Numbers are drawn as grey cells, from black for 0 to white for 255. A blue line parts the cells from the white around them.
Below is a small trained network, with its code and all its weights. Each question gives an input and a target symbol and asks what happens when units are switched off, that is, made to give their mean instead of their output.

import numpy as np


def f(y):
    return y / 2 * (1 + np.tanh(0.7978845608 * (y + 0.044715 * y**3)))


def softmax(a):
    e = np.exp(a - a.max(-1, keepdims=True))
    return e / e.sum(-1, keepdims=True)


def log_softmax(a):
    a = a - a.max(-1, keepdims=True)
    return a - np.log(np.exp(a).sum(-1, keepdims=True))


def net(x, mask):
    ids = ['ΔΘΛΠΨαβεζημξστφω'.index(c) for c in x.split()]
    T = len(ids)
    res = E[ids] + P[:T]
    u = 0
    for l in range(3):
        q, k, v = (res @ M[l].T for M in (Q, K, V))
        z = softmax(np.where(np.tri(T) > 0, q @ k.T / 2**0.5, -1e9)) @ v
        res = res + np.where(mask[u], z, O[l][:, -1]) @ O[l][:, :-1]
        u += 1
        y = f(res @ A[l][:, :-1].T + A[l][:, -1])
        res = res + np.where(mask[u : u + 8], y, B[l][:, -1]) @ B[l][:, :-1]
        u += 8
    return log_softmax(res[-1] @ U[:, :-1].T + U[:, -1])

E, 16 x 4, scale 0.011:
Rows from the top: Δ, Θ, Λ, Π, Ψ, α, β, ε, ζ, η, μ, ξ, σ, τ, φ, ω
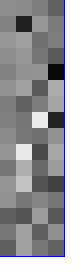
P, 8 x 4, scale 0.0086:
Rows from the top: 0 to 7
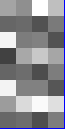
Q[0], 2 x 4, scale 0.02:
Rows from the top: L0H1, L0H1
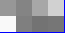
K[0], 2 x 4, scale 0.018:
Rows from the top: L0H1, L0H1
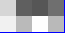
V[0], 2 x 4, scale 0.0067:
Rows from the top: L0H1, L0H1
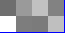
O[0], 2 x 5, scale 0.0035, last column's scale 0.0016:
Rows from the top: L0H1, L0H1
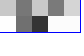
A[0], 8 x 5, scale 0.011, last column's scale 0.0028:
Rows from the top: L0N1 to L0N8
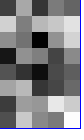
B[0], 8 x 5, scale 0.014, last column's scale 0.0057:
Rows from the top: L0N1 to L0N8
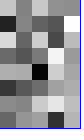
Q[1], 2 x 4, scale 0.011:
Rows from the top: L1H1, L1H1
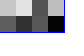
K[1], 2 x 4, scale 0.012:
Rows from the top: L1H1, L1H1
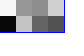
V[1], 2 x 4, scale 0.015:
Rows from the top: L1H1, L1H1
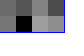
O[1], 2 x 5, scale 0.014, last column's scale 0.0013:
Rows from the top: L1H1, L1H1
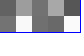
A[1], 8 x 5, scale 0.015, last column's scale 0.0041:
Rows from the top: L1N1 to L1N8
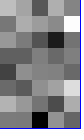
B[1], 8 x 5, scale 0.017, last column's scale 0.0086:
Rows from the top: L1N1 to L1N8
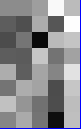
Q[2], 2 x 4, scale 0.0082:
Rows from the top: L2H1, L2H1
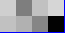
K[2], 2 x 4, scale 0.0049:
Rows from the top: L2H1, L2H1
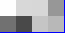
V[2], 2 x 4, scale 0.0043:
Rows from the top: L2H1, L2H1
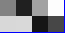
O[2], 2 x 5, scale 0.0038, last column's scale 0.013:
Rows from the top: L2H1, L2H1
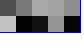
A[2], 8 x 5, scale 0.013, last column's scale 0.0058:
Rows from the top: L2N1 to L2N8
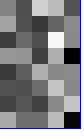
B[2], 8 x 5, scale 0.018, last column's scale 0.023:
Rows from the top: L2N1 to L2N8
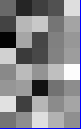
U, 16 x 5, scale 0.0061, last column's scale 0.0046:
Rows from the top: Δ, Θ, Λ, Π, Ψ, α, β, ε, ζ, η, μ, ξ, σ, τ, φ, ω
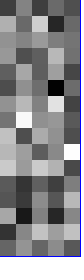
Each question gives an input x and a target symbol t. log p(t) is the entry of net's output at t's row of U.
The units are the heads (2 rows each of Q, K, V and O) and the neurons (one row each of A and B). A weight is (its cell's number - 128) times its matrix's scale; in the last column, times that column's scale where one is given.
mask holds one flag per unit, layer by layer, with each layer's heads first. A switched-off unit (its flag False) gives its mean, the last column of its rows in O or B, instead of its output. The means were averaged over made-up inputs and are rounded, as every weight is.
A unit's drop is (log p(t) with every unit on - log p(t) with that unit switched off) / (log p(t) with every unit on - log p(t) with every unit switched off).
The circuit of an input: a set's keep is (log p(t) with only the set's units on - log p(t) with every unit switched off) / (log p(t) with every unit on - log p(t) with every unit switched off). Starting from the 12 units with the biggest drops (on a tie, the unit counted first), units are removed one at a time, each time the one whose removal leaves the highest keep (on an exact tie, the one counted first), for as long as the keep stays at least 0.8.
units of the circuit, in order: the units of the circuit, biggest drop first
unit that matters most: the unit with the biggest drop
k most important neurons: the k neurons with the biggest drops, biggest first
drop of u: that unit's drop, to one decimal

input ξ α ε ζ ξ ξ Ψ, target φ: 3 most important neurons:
L2N5, L1N6, L1N1
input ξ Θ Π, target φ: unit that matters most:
L1N6
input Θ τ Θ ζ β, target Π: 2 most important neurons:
L0N2, L1N1
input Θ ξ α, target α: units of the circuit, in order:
L0N2, L2N5, L1H1, L0N5
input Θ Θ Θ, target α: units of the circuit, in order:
L2N5, L1H1
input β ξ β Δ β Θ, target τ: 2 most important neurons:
L2N7, L2N4
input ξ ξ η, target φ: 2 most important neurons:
L1N6, L0N6
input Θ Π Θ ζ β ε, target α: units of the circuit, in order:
L0N2, L2N5, L1H1
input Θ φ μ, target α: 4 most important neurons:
L0N7, L0N2, L2N5, L1N7
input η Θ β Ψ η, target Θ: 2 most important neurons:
L2N5, L0N3
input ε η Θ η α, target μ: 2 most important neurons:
L0N3, L1N7
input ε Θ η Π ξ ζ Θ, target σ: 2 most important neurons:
L1N5, L2N1
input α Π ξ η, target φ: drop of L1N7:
0.2
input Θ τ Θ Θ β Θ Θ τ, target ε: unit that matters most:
L1N8
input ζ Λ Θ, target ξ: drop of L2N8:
0.1
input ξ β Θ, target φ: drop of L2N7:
0.1
